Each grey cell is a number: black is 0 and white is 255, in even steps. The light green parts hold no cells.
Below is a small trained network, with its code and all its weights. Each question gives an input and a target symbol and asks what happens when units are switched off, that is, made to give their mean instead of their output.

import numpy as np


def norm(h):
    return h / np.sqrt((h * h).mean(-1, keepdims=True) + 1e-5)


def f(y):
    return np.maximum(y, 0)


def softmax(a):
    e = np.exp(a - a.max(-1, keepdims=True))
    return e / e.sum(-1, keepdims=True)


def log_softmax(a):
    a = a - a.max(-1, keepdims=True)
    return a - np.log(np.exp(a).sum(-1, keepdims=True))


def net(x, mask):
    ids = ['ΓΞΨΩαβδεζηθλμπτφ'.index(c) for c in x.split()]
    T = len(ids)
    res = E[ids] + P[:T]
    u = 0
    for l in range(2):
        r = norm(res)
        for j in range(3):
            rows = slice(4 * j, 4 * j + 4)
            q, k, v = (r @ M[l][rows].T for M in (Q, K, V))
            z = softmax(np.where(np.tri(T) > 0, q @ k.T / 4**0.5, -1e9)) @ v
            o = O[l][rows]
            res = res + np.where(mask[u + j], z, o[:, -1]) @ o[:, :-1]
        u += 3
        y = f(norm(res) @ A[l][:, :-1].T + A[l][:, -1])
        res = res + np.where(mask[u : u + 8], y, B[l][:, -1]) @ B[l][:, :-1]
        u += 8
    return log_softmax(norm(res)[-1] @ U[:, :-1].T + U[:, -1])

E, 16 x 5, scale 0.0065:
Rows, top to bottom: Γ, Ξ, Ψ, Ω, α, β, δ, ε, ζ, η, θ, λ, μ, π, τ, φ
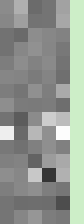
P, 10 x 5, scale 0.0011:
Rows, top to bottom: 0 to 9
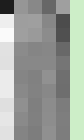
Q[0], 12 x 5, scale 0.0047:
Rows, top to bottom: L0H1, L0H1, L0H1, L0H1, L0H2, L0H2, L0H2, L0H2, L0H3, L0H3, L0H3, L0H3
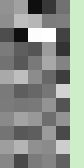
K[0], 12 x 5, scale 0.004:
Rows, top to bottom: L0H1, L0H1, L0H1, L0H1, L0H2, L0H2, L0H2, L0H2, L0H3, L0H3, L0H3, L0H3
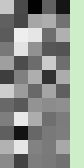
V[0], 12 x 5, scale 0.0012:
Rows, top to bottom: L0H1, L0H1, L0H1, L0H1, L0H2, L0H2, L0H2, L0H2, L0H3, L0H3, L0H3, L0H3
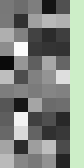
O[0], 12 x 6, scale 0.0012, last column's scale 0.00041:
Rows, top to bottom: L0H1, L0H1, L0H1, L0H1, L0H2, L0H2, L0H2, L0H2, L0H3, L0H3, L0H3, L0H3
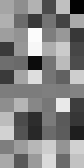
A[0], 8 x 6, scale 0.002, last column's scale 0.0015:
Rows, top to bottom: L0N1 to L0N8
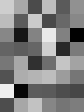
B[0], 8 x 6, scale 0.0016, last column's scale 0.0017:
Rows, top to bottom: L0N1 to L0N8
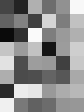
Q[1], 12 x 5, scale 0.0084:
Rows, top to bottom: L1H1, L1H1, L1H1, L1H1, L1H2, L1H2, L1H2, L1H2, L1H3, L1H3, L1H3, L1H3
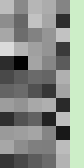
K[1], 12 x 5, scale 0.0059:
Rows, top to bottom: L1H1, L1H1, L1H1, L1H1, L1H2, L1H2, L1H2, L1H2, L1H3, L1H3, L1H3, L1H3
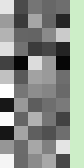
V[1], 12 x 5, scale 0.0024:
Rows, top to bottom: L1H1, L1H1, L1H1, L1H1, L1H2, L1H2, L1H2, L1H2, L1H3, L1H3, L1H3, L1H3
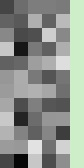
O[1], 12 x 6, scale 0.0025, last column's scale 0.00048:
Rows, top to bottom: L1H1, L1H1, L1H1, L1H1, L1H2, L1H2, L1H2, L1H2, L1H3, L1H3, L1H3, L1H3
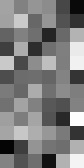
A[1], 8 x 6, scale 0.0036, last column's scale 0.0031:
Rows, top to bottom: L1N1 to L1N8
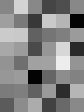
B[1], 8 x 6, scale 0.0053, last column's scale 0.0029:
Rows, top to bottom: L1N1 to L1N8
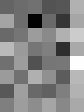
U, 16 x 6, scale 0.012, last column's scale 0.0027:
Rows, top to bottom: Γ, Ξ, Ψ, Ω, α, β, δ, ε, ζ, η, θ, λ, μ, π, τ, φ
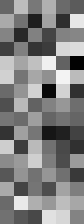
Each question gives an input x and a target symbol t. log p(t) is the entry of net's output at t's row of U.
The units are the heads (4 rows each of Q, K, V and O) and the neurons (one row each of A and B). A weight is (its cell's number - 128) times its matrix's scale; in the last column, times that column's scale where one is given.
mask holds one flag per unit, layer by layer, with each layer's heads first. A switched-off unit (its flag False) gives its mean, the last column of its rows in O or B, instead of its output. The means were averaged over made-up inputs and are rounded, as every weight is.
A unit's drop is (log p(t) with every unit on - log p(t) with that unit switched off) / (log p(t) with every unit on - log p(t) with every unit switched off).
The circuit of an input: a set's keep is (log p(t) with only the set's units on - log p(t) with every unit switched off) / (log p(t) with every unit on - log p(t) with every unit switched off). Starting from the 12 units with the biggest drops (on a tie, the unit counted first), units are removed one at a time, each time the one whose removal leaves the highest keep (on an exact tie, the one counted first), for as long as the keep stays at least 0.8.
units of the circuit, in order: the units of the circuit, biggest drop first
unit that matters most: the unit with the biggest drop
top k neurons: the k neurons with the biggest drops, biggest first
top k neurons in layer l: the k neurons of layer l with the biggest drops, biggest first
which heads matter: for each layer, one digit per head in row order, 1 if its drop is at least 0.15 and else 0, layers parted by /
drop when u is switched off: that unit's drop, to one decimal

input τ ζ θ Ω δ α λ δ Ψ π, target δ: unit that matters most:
L1H3
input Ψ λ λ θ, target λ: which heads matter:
100 / 100
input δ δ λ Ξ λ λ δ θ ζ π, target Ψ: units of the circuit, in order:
(L1H3; L1H2; L1N4)
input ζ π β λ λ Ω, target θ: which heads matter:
000 / 011
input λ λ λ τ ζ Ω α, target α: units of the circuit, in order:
(L1H2; L1N2)
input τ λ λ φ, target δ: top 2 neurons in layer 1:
(L1N3; L1N1)
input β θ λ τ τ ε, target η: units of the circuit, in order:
(L1H2; L1N7)
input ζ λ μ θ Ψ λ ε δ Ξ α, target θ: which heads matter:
000 / 111
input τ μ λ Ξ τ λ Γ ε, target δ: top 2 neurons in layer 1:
(L1N3; L1N1)
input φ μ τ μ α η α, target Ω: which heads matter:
000 / 001
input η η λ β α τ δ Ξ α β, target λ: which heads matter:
000 / 100
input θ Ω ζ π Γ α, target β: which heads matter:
100 / 001
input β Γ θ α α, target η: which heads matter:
111 / 000
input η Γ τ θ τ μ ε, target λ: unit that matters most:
L0N7
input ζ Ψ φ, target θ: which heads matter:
000 / 011
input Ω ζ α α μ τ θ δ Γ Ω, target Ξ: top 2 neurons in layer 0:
(L0N1; L0N3)
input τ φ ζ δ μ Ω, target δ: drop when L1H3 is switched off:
0.6
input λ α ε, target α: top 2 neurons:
(L0N7; L1N2)
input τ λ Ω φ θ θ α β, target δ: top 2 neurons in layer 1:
(L1N3; L1N1)
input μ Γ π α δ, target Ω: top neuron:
(L1N5)
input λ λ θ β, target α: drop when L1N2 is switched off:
0.2
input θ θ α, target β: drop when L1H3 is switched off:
0.3
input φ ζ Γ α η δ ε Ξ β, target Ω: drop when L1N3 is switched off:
0.0
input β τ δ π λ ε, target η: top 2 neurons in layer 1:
(L1N1; L1N7)
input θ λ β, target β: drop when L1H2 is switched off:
0.1
